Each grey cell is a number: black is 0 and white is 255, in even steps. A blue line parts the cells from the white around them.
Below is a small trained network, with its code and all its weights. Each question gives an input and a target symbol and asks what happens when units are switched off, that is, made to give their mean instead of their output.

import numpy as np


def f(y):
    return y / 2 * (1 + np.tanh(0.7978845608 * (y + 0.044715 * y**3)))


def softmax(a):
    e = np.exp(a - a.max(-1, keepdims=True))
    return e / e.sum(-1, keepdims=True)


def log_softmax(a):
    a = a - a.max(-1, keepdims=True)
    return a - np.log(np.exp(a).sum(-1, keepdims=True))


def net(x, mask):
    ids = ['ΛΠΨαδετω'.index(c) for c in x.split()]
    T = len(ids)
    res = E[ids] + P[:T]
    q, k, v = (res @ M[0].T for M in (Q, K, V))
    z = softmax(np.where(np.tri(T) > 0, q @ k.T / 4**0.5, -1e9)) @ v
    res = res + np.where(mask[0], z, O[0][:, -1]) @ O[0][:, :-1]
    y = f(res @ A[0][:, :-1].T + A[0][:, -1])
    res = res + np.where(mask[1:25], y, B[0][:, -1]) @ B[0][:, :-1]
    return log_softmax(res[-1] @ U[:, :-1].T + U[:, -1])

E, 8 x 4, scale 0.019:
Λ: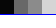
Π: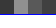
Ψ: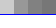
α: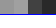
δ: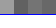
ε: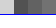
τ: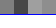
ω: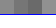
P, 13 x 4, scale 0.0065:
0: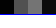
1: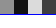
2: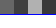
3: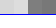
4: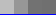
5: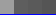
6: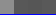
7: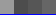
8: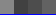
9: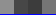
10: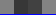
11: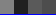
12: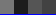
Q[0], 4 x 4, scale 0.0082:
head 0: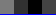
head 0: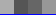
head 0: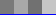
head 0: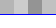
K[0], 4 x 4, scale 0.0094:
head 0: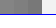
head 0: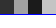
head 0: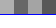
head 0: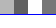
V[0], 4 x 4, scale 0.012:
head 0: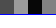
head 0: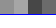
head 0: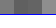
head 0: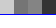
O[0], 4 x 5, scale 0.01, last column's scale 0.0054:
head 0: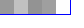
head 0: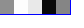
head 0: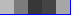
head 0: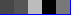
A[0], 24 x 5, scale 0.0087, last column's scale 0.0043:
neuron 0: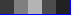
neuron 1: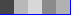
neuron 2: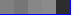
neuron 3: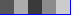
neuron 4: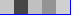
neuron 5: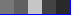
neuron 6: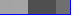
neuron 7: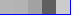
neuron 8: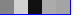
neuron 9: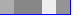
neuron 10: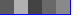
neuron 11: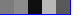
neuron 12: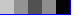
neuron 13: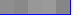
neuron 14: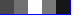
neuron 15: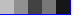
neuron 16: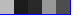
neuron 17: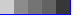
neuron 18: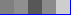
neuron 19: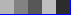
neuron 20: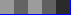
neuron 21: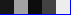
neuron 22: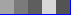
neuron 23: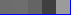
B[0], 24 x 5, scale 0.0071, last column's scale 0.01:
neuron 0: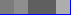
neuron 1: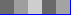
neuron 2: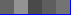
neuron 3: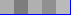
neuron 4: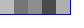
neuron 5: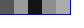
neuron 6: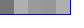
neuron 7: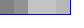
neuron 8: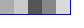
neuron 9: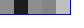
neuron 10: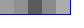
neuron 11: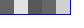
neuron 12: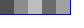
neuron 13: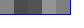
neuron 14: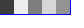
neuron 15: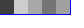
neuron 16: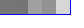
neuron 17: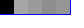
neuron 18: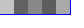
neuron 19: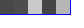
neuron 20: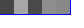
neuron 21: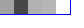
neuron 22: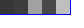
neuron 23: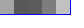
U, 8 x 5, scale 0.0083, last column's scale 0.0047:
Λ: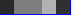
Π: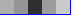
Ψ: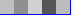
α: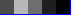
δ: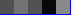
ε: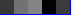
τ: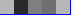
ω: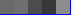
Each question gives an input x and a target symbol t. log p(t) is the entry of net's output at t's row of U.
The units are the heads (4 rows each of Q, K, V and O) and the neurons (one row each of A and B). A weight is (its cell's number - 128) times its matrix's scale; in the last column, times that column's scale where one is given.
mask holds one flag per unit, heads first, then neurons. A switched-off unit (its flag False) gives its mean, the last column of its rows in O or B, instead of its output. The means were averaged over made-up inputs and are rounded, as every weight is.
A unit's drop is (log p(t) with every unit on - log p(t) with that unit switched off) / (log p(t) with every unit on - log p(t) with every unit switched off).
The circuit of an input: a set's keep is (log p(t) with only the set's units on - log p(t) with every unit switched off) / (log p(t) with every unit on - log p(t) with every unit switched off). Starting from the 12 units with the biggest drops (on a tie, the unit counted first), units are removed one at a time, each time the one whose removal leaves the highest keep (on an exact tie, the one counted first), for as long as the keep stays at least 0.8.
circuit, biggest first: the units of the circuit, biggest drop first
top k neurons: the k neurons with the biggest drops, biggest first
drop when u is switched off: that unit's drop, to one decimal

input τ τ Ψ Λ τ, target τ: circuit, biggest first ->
head 0; neuron 9
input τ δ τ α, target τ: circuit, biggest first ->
head 0; neuron 21
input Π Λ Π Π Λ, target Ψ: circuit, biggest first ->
head 0; neuron 1
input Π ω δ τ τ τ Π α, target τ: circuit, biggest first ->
head 0; neuron 21; neuron 11
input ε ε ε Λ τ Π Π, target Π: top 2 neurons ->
neuron 8; neuron 11
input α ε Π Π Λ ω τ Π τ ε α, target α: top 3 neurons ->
neuron 11; neuron 15; neuron 19
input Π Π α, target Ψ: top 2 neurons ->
neuron 7; neuron 11
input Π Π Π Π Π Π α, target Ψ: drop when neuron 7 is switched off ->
0.2
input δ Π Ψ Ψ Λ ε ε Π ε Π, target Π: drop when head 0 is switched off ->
0.3
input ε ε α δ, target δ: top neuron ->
neuron 5
